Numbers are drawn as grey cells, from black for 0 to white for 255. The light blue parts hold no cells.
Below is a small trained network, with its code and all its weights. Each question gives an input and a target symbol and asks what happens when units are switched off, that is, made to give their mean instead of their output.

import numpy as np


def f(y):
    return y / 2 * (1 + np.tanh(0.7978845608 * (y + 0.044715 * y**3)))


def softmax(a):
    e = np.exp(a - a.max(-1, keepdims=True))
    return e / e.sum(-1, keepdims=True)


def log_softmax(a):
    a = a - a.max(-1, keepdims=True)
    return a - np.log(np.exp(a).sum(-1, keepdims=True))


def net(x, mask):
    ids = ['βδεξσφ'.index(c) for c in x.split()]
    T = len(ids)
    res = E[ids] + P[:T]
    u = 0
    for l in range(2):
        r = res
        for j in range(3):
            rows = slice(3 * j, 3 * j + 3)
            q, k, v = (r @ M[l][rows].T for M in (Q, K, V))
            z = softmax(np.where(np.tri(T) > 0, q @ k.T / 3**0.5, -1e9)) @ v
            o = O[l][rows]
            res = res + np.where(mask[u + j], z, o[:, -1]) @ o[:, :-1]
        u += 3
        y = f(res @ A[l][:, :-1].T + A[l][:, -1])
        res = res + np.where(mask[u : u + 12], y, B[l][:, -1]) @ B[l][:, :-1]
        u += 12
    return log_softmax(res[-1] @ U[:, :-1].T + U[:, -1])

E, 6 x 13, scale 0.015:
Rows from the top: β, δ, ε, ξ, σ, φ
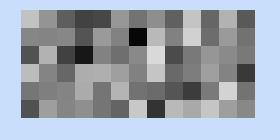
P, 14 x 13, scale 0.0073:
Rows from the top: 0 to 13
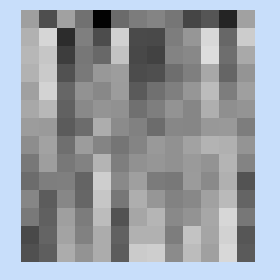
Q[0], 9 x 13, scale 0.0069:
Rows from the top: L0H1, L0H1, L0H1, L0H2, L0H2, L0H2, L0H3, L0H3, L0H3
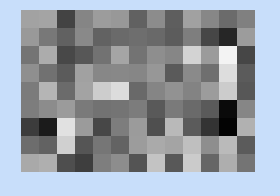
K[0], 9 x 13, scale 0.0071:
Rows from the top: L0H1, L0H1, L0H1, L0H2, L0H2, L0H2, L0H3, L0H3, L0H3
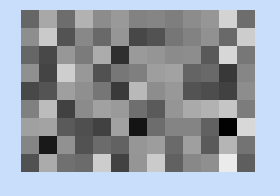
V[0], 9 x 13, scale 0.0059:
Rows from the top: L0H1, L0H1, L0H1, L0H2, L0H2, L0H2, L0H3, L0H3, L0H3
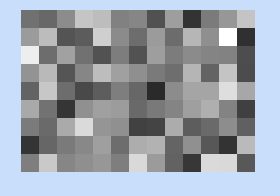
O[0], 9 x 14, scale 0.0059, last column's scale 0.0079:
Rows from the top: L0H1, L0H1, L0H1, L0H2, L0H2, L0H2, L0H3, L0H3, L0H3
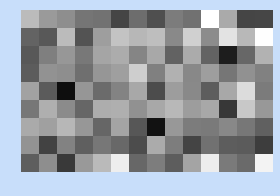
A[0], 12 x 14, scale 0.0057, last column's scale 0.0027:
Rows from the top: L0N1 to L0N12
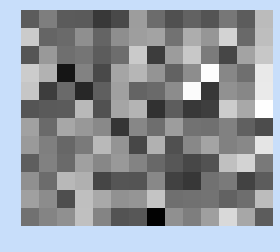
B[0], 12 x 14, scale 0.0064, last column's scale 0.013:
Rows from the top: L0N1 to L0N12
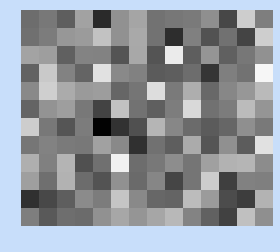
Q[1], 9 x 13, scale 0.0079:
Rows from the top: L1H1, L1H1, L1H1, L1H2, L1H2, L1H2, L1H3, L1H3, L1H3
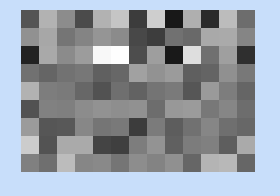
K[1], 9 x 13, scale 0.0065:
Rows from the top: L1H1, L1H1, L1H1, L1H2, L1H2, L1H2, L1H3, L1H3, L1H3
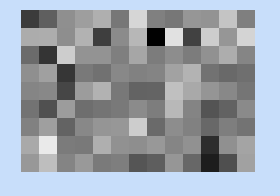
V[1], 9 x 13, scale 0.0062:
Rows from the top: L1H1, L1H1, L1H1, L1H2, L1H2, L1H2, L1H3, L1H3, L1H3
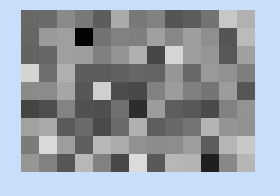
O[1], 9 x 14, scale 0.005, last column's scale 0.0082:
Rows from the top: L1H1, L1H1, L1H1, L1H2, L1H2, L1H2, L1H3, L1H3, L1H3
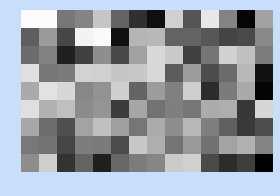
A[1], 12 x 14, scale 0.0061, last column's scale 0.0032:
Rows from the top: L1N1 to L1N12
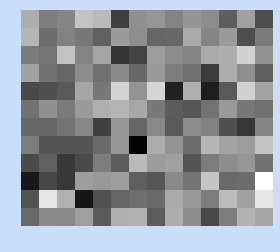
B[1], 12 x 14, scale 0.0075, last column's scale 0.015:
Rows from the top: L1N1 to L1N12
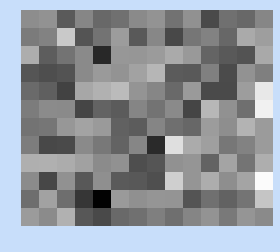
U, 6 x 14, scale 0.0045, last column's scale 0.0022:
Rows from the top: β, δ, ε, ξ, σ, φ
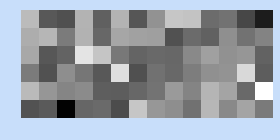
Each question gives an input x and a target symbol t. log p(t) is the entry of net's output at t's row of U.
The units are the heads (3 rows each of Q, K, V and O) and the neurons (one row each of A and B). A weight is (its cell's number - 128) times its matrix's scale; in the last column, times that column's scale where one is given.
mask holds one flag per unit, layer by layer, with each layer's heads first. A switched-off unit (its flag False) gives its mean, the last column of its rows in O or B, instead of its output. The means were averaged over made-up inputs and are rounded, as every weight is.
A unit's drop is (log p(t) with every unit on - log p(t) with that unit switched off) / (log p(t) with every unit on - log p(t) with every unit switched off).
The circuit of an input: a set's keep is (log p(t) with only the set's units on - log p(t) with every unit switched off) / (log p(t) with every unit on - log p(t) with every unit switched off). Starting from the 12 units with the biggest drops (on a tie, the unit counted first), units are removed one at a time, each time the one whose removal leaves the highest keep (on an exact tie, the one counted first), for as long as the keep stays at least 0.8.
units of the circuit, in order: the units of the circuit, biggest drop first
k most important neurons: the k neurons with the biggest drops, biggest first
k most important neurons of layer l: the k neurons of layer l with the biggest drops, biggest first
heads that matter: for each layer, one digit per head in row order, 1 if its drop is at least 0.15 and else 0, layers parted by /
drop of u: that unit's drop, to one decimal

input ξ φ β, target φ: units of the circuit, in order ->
L1H1
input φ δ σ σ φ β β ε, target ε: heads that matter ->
101 / 100
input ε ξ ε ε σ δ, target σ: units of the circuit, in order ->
L1H2, L1N5, L0H3
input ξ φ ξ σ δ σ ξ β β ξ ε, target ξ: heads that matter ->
000 / 111
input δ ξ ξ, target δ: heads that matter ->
001 / 010
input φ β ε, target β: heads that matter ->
100 / 001
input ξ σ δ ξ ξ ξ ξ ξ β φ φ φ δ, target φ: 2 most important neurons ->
L1N8, L1N11
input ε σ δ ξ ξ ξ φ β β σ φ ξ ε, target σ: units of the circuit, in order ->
L1H2, L0H3, L1N5
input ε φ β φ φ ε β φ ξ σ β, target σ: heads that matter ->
101 / 110
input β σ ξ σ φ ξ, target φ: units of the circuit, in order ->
L1H1, L1H3
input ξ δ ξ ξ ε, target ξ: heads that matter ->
100 / 111
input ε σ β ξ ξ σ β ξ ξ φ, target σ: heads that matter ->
001 / 010
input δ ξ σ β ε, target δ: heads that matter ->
001 / 010
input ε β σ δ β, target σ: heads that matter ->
001 / 110
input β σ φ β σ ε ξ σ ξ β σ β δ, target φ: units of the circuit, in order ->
L1H3
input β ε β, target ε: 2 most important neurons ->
L1N11, L1N5
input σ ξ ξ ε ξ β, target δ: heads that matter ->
000 / 000
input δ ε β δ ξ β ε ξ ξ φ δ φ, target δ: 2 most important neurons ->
L1N10, L0N11
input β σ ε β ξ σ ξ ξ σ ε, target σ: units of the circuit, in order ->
L1H1, L1N5
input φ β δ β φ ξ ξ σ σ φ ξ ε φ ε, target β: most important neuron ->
L1N9
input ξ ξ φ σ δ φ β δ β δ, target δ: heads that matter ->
101 / 100
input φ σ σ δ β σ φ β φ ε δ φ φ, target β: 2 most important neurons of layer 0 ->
L0N5, L0N3
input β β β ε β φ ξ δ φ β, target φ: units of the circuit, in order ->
L1H1, L1H3
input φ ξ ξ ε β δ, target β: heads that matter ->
000 / 001
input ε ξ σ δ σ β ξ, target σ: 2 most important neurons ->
L1N5, L0N8
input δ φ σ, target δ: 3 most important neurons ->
L1N10, L0N11, L1N8
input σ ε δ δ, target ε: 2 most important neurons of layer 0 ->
L0N10, L0N8
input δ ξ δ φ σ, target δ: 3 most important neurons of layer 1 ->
L1N10, L1N8, L1N9
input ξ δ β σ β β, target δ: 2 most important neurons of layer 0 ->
L0N5, L0N2
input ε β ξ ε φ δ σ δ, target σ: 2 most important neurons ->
L1N5, L0N3
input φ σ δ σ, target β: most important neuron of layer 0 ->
L0N12
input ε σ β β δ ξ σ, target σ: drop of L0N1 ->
0.2
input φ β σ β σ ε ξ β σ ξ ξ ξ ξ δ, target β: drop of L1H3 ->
0.3
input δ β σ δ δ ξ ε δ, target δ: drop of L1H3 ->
0.2
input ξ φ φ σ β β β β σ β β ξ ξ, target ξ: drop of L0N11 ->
0.1
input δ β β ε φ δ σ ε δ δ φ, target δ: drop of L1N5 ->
-0.1
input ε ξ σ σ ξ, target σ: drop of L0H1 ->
0.1
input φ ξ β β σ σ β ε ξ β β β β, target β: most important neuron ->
L0N4
